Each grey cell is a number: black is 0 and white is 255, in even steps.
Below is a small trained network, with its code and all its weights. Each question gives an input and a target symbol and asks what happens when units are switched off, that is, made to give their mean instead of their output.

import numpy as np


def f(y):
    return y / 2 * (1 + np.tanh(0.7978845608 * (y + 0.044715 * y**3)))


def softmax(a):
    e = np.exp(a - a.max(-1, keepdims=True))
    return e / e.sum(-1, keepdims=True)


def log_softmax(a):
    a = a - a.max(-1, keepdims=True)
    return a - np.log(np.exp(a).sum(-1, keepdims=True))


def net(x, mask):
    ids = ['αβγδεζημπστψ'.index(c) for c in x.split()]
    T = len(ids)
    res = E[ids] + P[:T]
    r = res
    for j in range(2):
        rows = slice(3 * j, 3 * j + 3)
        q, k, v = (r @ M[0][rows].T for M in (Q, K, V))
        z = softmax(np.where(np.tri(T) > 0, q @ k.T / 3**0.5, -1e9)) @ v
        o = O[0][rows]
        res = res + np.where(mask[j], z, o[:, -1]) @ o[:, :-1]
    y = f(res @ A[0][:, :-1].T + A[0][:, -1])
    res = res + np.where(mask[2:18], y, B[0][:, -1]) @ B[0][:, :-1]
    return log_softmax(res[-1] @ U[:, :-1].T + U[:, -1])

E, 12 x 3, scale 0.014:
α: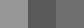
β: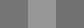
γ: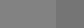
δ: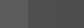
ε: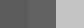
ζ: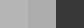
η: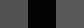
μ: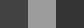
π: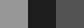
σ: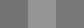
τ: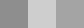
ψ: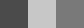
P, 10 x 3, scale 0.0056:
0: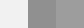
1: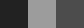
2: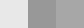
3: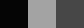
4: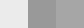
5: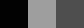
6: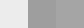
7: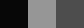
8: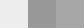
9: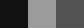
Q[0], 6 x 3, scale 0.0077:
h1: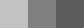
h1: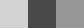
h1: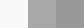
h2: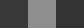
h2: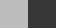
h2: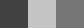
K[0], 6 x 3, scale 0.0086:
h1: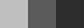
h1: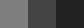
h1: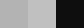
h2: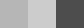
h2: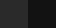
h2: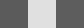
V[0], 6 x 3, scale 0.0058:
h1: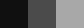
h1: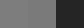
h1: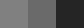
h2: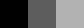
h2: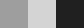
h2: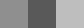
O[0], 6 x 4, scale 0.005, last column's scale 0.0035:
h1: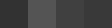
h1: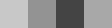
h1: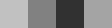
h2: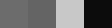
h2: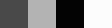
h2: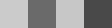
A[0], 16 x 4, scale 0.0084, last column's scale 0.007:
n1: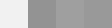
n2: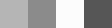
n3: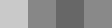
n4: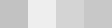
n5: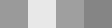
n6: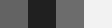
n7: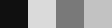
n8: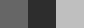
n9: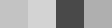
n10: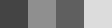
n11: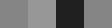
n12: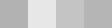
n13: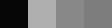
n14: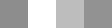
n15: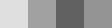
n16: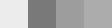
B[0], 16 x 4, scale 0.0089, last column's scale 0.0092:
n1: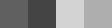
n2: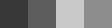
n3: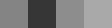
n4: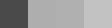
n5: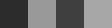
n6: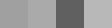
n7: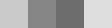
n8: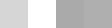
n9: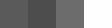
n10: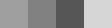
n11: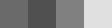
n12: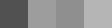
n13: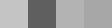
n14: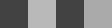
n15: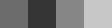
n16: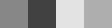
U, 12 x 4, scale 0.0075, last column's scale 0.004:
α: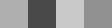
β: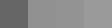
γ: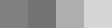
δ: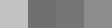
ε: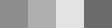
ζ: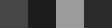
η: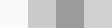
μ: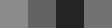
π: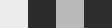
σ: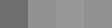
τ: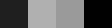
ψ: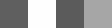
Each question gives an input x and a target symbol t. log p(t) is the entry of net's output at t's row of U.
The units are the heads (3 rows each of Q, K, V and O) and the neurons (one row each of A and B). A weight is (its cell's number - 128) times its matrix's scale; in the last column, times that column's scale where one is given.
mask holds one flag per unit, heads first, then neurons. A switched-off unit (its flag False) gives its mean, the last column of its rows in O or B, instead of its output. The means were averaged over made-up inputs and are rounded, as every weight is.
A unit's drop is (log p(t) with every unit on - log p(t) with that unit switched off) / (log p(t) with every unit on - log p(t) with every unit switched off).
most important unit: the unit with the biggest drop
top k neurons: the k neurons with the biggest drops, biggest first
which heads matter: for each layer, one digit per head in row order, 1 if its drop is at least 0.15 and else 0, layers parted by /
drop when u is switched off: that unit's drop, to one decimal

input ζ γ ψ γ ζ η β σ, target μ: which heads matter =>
01
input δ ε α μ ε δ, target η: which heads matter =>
00
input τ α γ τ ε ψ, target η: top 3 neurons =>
[n13, n7, n9]
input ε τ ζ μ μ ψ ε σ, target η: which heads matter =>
10
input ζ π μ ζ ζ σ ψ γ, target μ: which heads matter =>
01
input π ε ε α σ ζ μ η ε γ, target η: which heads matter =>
10
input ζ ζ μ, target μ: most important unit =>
h2
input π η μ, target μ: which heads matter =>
10
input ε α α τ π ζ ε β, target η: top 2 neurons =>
[n7, n13]
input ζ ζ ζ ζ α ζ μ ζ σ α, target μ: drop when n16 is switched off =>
0.2
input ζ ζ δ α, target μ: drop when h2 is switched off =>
0.4
